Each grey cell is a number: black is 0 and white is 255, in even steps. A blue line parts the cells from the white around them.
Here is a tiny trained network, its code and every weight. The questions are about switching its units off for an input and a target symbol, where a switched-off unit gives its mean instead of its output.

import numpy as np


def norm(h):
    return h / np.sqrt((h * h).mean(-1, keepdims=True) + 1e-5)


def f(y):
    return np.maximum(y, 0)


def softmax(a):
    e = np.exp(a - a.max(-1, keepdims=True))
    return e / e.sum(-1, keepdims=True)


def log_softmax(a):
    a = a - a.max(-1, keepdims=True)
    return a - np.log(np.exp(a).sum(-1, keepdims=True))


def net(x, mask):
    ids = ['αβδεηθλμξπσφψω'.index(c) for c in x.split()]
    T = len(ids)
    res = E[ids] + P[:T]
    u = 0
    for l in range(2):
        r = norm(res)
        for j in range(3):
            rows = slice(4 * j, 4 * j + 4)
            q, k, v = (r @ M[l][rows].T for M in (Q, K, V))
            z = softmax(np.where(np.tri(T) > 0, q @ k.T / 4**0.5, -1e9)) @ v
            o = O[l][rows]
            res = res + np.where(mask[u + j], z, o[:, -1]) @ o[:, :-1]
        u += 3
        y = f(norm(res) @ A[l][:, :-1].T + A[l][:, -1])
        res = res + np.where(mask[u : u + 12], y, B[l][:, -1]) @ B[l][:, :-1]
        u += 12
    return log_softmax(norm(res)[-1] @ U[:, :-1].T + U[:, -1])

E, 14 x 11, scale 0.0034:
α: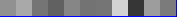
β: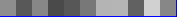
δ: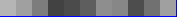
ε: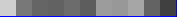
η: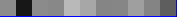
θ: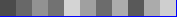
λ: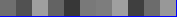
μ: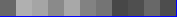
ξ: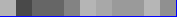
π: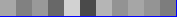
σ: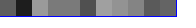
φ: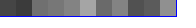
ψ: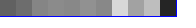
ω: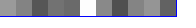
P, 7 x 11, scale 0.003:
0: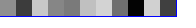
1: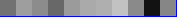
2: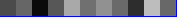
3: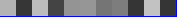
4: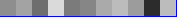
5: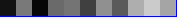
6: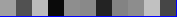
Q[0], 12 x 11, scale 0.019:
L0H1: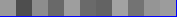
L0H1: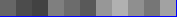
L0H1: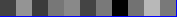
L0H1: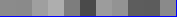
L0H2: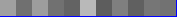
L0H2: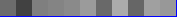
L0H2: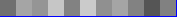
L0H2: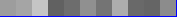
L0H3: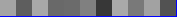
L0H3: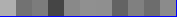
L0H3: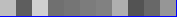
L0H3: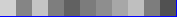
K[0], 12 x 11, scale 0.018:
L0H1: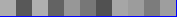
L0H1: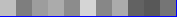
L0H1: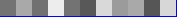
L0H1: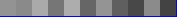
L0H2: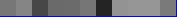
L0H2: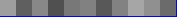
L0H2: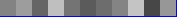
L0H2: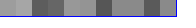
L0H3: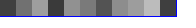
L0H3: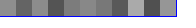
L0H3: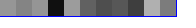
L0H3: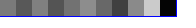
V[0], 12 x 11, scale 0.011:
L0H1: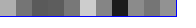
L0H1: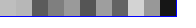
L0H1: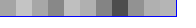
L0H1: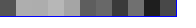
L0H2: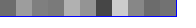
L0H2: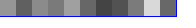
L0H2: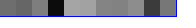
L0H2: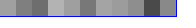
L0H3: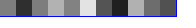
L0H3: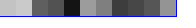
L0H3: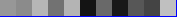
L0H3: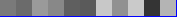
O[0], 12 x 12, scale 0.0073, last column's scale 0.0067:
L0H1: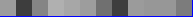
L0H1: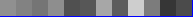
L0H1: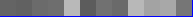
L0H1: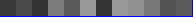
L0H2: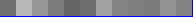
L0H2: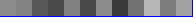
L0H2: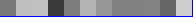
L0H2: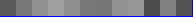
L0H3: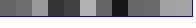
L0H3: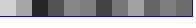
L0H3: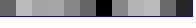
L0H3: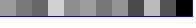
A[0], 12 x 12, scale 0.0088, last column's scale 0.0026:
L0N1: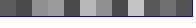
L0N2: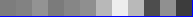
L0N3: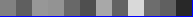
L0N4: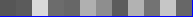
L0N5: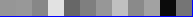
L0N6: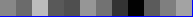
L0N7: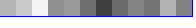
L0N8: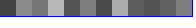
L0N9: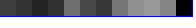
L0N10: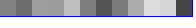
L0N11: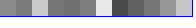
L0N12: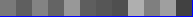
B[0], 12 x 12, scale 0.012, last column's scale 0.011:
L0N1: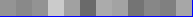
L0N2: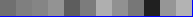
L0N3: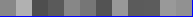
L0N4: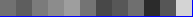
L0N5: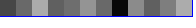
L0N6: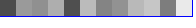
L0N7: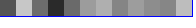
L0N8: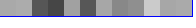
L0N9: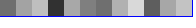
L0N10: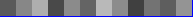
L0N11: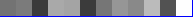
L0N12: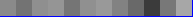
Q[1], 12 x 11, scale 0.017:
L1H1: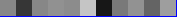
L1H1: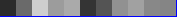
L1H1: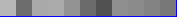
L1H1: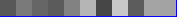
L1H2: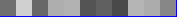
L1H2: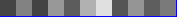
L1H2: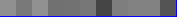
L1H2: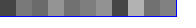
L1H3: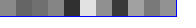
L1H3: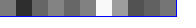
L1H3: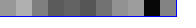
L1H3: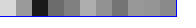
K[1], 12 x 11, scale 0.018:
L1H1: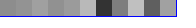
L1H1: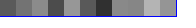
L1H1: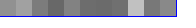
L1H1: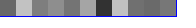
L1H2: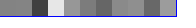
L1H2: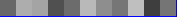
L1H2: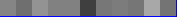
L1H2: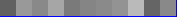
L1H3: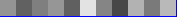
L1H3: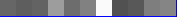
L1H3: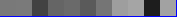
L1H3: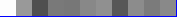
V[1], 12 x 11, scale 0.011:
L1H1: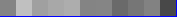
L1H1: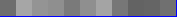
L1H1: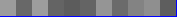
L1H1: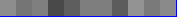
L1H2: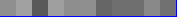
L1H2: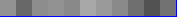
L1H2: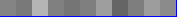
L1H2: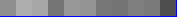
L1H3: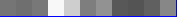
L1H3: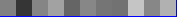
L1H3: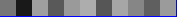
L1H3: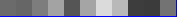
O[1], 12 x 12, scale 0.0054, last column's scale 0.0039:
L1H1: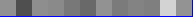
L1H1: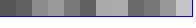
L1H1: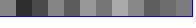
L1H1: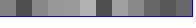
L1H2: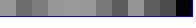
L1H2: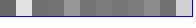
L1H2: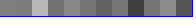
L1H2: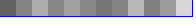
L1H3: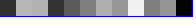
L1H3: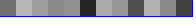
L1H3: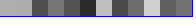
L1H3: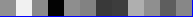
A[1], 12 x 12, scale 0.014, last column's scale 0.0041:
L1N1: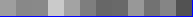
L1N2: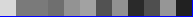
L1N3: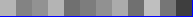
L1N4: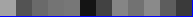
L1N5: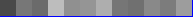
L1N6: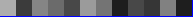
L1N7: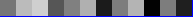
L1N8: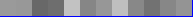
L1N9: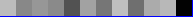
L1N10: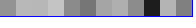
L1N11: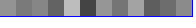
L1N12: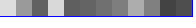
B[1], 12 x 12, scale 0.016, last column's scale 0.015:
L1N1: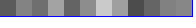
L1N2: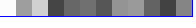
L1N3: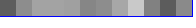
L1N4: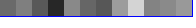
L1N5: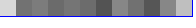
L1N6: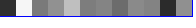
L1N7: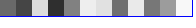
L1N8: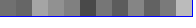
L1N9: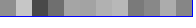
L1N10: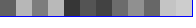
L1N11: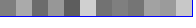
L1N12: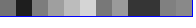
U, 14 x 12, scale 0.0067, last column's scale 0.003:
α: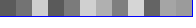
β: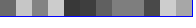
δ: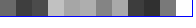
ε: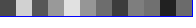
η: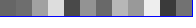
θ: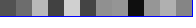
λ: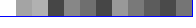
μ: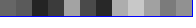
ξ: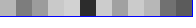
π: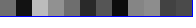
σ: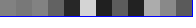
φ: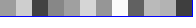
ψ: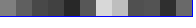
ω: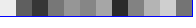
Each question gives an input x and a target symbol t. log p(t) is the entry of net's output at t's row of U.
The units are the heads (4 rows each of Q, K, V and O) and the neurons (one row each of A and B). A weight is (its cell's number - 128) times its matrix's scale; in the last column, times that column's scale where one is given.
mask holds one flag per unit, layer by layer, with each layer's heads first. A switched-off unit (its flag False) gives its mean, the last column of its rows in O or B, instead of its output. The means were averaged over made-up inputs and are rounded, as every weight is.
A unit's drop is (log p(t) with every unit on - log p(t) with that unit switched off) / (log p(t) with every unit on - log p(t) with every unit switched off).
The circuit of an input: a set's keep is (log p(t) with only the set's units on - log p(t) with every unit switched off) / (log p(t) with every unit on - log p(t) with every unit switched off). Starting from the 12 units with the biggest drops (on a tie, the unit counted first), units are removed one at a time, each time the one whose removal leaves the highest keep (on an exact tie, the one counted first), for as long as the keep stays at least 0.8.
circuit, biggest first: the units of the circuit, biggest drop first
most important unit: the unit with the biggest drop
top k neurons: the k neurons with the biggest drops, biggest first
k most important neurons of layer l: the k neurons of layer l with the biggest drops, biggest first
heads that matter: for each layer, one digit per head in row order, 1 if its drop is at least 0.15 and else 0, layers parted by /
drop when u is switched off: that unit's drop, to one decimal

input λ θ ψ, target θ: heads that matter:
100 / 000
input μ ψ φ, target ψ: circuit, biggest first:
(L0H3 L1N7 L0H1)
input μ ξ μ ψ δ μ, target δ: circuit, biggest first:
(L0H3 L1N12)
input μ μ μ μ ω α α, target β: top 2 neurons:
(L1N7 L1N8)
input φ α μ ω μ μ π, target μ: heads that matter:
111 / 000
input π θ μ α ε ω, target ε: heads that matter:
101 / 000
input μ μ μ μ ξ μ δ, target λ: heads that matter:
011 / 001
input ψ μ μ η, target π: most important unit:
L0H3
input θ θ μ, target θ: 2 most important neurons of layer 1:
(L1N7 L1N10)
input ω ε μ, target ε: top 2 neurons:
(L0N5 L1N6)
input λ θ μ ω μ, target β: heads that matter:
111 / 001
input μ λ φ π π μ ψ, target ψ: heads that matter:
011 / 000
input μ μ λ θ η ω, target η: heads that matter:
001 / 000
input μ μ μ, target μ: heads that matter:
100 / 001
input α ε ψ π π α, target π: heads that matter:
001 / 000
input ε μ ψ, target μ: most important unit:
L1H3
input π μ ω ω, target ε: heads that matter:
001 / 000
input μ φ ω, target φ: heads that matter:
100 / 000
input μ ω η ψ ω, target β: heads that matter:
111 / 000
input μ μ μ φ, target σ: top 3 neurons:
(L0N6 L1N7 L0N11)
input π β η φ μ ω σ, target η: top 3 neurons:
(L0N6 L1N7 L0N11)
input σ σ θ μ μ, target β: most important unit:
L0H2
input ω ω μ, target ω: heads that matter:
001 / 001
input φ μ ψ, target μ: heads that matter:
100 / 001
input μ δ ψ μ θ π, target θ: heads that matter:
100 / 000
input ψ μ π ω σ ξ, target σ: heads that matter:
101 / 000
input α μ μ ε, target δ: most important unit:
L1N12
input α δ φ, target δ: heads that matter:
001 / 000
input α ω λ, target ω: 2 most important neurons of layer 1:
(L1N7 L1N10)
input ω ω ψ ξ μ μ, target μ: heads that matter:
101 / 001
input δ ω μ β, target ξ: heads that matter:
110 / 000
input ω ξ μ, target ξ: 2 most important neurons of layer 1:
(L1N7 L1N3)
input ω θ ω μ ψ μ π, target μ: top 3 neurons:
(L1N7 L0N3 L1N4)
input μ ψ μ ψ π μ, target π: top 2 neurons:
(L0N5 L1N7)
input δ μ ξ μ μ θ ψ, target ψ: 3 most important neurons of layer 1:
(L1N7 L1N10 L1N5)
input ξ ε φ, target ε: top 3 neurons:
(L0N5 L1N6 L0N11)
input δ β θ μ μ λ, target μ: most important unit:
L0H1
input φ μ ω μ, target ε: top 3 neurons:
(L0N4 L1N6 L0N9)
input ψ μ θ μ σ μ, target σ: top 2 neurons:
(L0N5 L1N7)
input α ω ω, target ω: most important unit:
L0H3
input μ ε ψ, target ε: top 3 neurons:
(L0N5 L1N6 L0N11)
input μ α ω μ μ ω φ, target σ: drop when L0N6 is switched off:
0.6
